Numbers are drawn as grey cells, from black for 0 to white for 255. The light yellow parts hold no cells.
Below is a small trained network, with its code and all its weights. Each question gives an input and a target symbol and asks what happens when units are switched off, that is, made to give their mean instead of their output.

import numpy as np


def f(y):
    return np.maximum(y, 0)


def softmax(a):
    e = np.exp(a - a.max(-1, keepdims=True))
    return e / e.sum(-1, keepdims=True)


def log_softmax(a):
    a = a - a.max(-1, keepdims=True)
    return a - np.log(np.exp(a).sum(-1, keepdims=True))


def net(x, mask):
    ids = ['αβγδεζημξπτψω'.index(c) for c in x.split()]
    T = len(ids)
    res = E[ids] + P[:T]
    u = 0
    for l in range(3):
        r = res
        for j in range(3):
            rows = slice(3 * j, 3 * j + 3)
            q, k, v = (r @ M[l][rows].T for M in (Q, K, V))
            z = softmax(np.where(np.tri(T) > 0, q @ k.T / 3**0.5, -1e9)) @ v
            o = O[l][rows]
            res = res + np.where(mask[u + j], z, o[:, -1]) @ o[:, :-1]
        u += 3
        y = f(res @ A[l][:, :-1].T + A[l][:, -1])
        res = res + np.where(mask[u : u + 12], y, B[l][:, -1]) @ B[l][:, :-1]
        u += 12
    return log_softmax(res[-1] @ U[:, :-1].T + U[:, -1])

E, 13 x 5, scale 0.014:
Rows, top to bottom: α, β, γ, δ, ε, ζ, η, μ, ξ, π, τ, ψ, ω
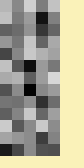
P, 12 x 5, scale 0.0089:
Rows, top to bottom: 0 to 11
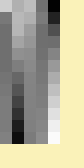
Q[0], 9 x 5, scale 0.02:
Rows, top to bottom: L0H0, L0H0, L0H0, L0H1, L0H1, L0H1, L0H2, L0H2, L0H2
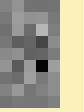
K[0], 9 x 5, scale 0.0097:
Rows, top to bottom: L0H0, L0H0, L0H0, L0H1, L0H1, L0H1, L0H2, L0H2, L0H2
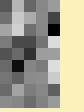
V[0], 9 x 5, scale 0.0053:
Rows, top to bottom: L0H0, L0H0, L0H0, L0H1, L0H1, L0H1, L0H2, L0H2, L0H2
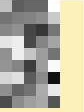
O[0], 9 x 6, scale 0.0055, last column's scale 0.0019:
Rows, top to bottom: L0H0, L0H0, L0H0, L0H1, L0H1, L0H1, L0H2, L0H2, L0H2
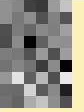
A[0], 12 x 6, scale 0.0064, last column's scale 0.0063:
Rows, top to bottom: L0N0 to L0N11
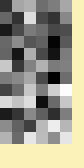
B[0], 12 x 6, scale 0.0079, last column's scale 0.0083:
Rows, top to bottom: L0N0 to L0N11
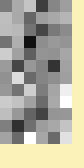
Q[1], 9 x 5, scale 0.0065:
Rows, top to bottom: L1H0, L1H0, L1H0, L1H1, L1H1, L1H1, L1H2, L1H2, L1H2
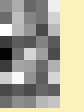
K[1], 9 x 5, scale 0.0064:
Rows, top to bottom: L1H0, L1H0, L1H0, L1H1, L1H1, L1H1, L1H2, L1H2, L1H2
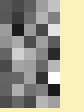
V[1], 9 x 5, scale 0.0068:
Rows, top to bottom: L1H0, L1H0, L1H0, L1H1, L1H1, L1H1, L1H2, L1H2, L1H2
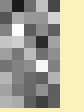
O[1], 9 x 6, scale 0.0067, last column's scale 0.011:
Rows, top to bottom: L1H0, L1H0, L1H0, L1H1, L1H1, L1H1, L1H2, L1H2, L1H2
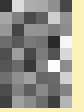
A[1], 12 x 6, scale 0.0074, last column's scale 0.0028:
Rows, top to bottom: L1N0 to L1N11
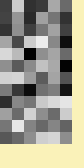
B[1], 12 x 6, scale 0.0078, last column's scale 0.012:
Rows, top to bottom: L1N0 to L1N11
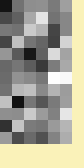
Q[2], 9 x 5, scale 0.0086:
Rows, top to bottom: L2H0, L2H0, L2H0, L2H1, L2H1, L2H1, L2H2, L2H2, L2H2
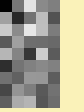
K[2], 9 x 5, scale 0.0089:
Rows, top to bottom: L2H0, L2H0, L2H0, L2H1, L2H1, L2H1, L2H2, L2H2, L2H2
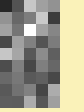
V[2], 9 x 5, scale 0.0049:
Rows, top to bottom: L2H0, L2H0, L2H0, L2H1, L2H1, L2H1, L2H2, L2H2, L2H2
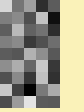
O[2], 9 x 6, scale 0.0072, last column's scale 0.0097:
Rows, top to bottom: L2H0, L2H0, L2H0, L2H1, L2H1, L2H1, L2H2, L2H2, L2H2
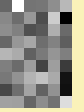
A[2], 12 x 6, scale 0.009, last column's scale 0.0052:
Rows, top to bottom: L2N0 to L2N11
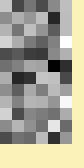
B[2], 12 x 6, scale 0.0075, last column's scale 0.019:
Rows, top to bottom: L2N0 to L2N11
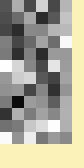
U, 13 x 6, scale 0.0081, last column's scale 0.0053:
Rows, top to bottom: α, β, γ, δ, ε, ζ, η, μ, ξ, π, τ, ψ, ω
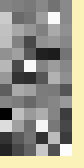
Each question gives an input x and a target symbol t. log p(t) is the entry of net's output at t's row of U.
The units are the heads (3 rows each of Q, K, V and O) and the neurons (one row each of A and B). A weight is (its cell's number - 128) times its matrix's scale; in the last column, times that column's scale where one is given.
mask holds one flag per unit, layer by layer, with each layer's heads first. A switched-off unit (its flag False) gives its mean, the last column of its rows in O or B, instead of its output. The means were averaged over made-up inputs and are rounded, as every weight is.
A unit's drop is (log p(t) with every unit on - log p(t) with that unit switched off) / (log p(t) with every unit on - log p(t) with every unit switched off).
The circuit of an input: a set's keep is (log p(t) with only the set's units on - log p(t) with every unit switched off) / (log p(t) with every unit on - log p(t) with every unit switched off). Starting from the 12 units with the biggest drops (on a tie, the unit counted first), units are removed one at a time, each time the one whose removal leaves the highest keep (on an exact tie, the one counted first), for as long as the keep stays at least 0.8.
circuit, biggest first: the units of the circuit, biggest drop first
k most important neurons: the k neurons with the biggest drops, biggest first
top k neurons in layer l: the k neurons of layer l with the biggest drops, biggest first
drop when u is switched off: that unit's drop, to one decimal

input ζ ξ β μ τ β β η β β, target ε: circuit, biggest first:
L1H1; L2N10
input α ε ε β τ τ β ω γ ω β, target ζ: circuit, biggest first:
L0H1; L0N11
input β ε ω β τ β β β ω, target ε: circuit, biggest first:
L1H1; L2N10; L0N9
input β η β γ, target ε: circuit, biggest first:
L1H1; L2N10
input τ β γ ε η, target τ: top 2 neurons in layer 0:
L0N5; L0N11
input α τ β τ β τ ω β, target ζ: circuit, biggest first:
L0H1; L1N9; L0N11
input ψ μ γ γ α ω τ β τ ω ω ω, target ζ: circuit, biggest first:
L0H1; L0N7
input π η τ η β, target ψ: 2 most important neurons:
L0N11; L2N4
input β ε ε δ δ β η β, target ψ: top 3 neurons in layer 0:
L0N10; L0N8; L0N11
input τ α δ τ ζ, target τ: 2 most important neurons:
L1N3; L2N6
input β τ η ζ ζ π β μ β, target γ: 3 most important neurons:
L0N10; L0N8; L2N10
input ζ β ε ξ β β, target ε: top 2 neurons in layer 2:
L2N10; L2N1
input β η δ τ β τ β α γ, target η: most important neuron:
L0N11
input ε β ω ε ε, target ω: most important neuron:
L1N8
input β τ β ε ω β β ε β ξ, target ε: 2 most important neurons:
L0N8; L1N6
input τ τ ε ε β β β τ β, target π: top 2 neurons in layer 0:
L0N10; L0N8
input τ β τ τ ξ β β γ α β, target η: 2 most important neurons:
L0N11; L0N10
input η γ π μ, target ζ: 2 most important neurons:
L0N8; L2N11
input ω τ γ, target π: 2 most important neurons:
L0N6; L1N10
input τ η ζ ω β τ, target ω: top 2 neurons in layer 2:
L2N0; L2N5
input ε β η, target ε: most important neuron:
L2N6
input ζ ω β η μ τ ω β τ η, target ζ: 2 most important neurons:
L2N6; L2N10
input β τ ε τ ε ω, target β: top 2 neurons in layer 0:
L0N4; L0N1
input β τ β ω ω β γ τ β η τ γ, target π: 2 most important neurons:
L0N10; L0N8
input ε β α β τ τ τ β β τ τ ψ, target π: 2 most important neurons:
L0N10; L0N8
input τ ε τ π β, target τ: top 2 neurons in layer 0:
L0N7; L0N0
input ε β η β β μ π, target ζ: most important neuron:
L2N0
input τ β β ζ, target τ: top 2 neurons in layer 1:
L1N3; L1N7
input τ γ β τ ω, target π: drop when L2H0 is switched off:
-0.1
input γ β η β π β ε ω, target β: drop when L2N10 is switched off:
0.2
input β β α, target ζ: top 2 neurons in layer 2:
L2N0; L2N8
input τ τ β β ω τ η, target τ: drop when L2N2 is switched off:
0.2
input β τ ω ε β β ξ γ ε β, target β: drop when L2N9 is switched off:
0.0
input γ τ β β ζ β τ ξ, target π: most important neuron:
L0N10
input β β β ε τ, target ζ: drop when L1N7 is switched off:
0.1
